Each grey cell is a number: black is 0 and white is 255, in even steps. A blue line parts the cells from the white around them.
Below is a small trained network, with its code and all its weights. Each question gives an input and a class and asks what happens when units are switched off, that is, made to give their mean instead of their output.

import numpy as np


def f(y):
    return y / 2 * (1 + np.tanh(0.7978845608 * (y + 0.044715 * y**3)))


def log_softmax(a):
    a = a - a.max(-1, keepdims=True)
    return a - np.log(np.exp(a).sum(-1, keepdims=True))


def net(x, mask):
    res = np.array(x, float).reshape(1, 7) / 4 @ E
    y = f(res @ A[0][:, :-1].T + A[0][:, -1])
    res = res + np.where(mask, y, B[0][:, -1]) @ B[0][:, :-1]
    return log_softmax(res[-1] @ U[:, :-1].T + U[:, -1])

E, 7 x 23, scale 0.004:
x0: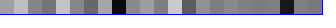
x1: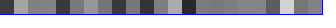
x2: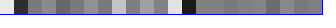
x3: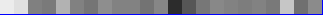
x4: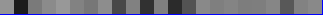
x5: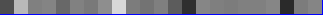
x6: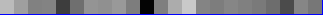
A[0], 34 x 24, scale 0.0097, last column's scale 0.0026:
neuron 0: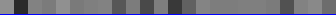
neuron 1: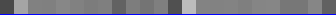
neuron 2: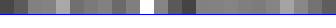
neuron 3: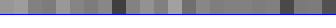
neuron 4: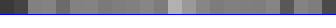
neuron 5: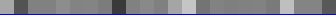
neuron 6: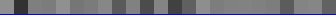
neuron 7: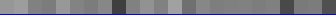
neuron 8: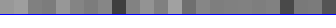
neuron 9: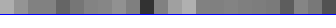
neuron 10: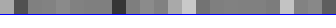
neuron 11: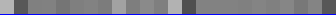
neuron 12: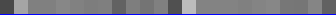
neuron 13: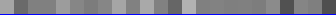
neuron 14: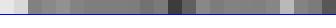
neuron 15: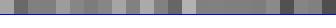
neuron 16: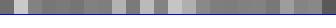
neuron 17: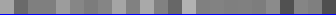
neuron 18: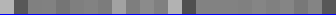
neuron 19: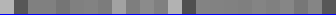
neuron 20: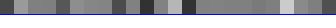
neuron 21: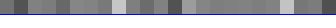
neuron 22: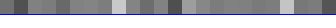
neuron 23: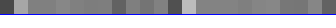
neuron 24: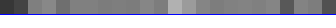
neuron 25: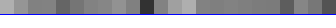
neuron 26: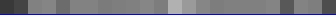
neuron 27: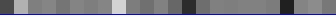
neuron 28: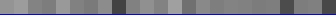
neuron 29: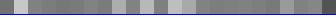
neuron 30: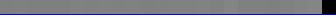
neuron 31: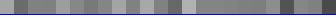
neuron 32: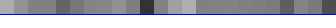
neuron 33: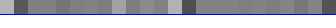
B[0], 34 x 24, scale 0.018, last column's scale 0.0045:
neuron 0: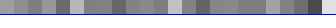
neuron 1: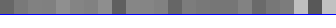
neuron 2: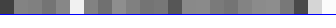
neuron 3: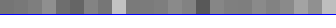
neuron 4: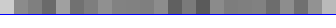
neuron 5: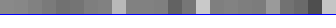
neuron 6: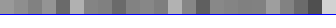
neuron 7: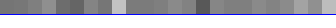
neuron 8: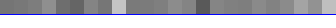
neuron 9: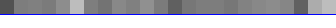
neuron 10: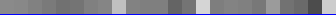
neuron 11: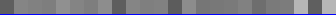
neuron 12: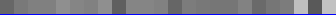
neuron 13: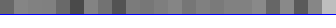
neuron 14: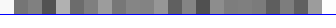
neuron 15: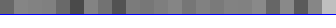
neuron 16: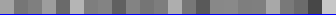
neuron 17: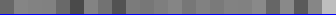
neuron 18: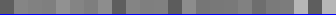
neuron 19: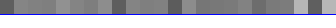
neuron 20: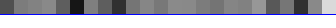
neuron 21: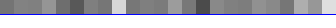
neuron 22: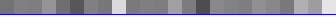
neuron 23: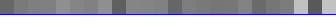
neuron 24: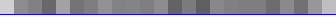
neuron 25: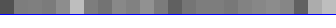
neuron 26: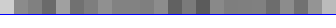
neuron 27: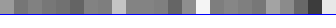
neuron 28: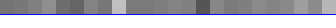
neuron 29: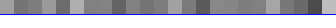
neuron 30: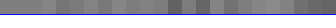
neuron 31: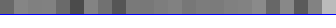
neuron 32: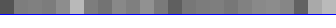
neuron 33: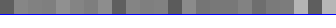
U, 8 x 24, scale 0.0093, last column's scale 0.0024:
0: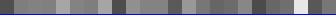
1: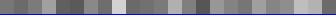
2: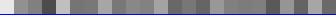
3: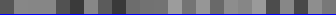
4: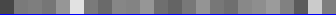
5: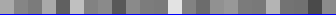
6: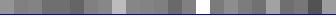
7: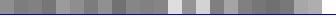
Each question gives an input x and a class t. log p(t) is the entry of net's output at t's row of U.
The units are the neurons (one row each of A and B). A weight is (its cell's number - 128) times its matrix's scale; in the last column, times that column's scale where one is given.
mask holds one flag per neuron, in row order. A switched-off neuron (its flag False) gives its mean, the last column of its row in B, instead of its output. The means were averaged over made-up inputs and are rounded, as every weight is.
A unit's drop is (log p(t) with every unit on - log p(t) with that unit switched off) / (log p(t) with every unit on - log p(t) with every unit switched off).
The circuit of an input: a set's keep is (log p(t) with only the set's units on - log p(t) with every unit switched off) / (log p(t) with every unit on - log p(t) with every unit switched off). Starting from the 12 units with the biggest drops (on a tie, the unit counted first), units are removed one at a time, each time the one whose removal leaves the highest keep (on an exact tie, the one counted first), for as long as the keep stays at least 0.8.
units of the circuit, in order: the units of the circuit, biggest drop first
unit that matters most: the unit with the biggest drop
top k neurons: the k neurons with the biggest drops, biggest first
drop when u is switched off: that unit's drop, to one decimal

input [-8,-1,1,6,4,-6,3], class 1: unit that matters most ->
neuron 22
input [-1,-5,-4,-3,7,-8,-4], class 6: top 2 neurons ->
neuron 10; neuron 5
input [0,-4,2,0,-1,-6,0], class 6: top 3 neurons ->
neuron 10; neuron 5; neuron 20
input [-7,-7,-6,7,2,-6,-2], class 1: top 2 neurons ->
neuron 22; neuron 21
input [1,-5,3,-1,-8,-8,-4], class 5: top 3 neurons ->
neuron 16; neuron 29; neuron 27
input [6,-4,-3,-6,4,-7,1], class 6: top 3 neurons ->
neuron 10; neuron 5; neuron 14
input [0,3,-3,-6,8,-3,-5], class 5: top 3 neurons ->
neuron 0; neuron 6; neuron 14
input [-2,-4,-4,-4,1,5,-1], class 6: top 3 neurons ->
neuron 27; neuron 14; neuron 20
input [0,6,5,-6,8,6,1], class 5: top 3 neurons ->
neuron 0; neuron 6; neuron 14
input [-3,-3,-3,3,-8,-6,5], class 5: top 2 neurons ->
neuron 16; neuron 29
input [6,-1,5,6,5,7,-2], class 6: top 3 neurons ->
neuron 27; neuron 22; neuron 21
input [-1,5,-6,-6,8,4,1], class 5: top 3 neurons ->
neuron 0; neuron 6; neuron 14
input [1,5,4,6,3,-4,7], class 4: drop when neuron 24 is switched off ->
0.2
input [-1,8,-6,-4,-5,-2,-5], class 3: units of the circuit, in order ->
neuron 20
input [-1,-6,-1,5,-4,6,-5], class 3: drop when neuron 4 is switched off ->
0.1
